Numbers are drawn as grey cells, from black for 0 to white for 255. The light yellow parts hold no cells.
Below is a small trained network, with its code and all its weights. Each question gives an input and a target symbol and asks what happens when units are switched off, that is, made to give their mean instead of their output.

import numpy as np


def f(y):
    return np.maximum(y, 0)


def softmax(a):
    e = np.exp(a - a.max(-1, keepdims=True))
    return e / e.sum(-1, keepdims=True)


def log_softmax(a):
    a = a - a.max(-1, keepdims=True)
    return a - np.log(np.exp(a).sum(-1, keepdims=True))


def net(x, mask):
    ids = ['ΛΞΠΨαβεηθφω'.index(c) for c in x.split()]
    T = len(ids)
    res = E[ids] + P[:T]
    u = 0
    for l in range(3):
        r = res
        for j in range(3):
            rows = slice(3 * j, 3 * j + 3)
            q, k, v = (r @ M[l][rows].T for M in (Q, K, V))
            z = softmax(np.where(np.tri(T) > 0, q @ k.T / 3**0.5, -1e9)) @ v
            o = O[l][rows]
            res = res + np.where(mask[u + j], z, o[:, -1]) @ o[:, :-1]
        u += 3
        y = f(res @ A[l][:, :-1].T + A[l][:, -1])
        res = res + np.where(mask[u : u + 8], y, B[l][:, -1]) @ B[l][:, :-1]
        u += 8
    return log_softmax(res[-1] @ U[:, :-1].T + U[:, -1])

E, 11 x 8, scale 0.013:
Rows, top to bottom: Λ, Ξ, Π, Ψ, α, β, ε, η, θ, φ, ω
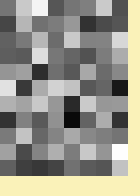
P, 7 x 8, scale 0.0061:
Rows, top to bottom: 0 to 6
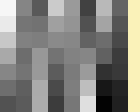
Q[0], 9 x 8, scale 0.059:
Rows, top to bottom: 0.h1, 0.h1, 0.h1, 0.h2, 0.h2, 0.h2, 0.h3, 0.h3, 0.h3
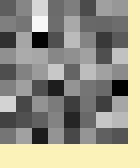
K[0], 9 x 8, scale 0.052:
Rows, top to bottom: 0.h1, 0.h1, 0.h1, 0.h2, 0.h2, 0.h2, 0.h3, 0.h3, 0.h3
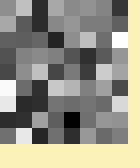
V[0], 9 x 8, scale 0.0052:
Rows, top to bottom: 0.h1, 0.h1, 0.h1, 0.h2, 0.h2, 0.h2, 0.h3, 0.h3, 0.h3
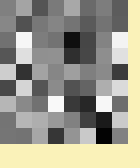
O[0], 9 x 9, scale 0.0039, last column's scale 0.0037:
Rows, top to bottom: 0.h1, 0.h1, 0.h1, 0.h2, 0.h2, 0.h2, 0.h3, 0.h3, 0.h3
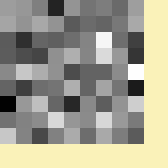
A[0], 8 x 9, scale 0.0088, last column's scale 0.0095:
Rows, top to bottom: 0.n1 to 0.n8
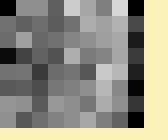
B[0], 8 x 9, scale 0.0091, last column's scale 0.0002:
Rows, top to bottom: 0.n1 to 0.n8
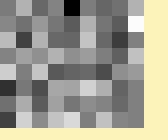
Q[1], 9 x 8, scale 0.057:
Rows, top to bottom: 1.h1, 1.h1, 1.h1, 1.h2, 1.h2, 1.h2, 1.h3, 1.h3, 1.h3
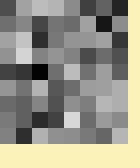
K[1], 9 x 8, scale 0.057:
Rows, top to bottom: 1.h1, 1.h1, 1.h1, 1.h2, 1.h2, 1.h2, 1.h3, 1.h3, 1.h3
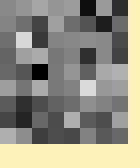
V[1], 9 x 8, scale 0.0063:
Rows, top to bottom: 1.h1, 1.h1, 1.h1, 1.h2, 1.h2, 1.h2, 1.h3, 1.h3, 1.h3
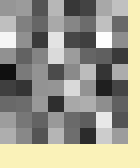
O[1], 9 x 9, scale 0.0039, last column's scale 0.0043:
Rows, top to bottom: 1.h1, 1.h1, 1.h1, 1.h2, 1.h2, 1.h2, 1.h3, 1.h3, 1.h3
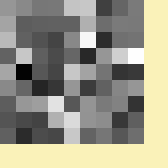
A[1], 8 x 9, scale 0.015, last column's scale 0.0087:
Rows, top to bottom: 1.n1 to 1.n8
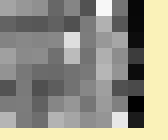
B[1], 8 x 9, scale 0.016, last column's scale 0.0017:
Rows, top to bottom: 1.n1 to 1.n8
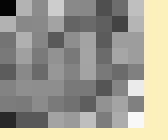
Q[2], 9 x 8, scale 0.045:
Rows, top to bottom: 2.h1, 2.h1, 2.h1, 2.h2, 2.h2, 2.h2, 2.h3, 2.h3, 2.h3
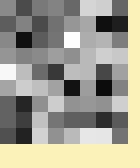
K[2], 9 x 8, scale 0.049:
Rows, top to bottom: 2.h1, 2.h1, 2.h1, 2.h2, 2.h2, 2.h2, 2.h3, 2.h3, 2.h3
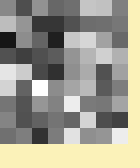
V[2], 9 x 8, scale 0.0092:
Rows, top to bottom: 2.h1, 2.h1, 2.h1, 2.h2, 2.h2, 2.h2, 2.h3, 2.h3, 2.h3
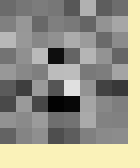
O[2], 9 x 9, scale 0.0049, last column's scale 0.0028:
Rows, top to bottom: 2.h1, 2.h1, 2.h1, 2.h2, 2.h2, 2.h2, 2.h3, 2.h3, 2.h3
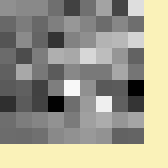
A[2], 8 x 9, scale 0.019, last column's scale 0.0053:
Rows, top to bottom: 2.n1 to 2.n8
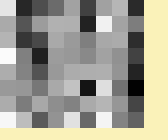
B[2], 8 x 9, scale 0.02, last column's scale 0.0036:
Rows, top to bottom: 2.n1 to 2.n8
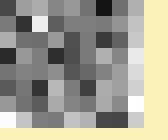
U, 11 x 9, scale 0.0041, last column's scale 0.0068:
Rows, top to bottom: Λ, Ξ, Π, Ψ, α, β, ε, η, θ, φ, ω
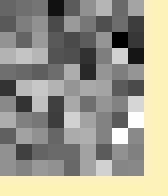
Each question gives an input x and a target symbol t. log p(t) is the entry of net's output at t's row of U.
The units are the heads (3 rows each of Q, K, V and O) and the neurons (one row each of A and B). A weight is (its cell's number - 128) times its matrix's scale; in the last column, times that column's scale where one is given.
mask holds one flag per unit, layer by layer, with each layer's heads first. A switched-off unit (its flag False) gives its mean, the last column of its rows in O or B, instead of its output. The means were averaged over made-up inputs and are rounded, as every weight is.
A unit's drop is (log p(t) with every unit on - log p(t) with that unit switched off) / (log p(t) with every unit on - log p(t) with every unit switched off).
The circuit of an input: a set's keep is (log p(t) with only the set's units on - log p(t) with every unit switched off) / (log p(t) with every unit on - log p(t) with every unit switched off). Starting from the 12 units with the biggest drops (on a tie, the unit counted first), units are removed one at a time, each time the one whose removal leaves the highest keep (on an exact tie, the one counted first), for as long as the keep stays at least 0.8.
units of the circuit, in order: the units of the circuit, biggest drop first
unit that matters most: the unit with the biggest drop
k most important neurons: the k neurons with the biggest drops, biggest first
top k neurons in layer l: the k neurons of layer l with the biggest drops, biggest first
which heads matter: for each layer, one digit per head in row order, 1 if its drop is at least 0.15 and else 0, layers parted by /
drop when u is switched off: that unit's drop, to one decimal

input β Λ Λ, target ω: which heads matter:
010 / 011 / 010
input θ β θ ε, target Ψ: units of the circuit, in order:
(0.h2; 1.h2; 2.h2)
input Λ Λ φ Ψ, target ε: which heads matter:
000 / 100 / 000
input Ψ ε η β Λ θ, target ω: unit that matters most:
0.h2
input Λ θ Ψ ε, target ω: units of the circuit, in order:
(2.n7; 2.h2; 1.h2)
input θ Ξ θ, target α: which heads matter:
011 / 101 / 010
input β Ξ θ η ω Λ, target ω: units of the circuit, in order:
(1.h3; 2.h2; 2.n7; 0.h2)
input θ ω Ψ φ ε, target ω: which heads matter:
000 / 000 / 010
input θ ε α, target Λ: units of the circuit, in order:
(2.n4; 1.h1; 0.h3; 1.n1)
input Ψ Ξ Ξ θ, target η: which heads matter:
001 / 000 / 000
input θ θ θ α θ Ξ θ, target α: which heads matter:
010 / 100 / 010
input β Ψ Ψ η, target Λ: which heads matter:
010 / 000 / 001
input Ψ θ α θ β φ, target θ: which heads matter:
100 / 011 / 010
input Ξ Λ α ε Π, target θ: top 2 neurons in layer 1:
(1.n3; 1.n4)
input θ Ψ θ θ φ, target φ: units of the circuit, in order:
(2.n3; 1.n8; 0.h3)
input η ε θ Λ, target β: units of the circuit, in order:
(1.n1; 1.h1)
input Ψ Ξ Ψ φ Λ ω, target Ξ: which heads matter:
001 / 010 / 000
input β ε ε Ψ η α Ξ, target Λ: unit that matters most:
2.h3
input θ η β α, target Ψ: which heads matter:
110 / 011 / 010
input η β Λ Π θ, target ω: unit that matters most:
1.h2
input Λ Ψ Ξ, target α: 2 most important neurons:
(2.n6; 1.n1)
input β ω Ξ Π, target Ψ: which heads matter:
101 / 010 / 010
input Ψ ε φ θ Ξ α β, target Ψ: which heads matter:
110 / 000 / 000
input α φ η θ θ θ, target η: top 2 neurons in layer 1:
(1.n8; 1.n1)
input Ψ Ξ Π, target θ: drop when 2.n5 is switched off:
0.1
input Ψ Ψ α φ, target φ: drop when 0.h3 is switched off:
0.1
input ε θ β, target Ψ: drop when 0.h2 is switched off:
0.7
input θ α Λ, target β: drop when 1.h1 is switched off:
0.2
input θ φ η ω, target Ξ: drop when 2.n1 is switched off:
1.1
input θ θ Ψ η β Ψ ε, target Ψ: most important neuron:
(1.n2)
